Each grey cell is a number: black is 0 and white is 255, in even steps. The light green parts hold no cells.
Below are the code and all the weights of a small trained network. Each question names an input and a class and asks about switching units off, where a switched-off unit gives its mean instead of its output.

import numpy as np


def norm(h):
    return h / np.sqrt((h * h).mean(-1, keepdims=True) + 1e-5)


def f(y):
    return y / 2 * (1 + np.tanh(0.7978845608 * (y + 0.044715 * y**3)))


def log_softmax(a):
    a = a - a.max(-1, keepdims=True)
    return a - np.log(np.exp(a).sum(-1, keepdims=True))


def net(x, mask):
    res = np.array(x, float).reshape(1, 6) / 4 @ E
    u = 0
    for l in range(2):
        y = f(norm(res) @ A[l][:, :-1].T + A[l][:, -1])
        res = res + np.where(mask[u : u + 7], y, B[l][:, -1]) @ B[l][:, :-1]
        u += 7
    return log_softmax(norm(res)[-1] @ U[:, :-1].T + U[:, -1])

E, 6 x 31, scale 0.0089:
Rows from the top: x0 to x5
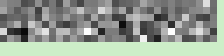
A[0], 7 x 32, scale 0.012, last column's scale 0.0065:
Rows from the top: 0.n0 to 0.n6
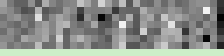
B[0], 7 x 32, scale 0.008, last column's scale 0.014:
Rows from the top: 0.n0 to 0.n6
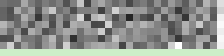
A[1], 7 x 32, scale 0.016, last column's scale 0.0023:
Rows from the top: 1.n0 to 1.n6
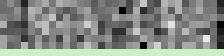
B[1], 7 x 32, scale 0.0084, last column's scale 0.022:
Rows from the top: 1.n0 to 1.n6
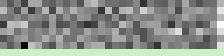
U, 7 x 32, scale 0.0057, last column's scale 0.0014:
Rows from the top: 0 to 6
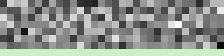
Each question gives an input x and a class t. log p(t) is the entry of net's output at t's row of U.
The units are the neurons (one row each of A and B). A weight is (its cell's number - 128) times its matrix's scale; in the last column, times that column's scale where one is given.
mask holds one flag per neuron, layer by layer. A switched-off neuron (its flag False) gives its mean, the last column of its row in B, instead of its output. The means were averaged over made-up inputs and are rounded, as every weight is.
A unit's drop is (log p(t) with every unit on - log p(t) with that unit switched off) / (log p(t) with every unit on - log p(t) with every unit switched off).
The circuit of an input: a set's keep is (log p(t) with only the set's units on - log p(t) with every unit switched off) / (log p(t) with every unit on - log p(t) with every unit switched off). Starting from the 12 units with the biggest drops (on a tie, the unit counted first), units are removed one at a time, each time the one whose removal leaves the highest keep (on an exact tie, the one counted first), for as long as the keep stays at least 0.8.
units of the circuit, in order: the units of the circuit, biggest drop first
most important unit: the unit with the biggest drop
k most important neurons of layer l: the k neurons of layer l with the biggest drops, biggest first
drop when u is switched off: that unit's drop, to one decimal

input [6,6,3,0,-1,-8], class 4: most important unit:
1.n6
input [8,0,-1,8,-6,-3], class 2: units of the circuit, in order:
1.n1, 1.n3
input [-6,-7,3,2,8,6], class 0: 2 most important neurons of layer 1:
1.n3, 1.n6
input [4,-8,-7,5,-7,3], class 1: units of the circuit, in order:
0.n2, 1.n3
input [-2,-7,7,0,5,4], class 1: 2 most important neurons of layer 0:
0.n2, 0.n6
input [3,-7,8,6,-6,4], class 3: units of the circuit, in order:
1.n4, 1.n3
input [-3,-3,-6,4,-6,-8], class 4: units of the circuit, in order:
1.n6, 1.n3
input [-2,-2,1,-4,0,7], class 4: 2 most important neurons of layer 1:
1.n1, 1.n0
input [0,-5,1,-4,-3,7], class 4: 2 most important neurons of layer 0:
0.n4, 0.n0
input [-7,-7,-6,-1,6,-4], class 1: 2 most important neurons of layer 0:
0.n2, 0.n1
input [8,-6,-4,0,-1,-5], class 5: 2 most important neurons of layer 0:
0.n1, 0.n0
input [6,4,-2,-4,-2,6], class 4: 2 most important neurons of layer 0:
0.n4, 0.n5
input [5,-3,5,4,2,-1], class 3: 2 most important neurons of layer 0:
0.n5, 0.n0
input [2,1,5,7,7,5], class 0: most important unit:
1.n3
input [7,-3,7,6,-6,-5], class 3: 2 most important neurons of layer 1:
1.n3, 1.n4
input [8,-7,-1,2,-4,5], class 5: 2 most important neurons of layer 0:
0.n1, 0.n0
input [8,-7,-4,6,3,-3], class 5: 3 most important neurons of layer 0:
0.n1, 0.n0, 0.n3
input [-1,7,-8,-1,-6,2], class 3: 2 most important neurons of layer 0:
0.n6, 0.n2
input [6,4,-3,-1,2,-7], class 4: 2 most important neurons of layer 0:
0.n5, 0.n2
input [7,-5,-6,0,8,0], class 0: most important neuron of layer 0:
0.n5
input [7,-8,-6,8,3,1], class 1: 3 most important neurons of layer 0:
0.n2, 0.n3, 0.n5
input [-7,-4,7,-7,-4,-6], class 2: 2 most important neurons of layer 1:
1.n3, 1.n2
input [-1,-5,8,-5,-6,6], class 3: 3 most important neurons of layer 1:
1.n4, 1.n3, 1.n1
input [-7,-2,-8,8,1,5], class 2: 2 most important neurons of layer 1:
1.n1, 1.n4
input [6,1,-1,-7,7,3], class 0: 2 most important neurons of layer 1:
1.n3, 1.n1
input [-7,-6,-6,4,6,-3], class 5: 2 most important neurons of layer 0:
0.n5, 0.n0
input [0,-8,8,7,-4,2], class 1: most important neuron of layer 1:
1.n1
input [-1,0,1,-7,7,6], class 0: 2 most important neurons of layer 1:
1.n3, 1.n1
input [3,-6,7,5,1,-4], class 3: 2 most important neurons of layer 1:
1.n4, 1.n3
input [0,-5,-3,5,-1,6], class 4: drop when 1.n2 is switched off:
-0.1
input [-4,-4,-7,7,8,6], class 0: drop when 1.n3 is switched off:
1.5
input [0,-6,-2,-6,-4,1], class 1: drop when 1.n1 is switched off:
0.2
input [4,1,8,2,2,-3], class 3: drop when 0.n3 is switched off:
0.0
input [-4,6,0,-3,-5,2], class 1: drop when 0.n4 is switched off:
0.1
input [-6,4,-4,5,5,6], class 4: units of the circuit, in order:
1.n0
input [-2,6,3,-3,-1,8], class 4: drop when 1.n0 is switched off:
0.2
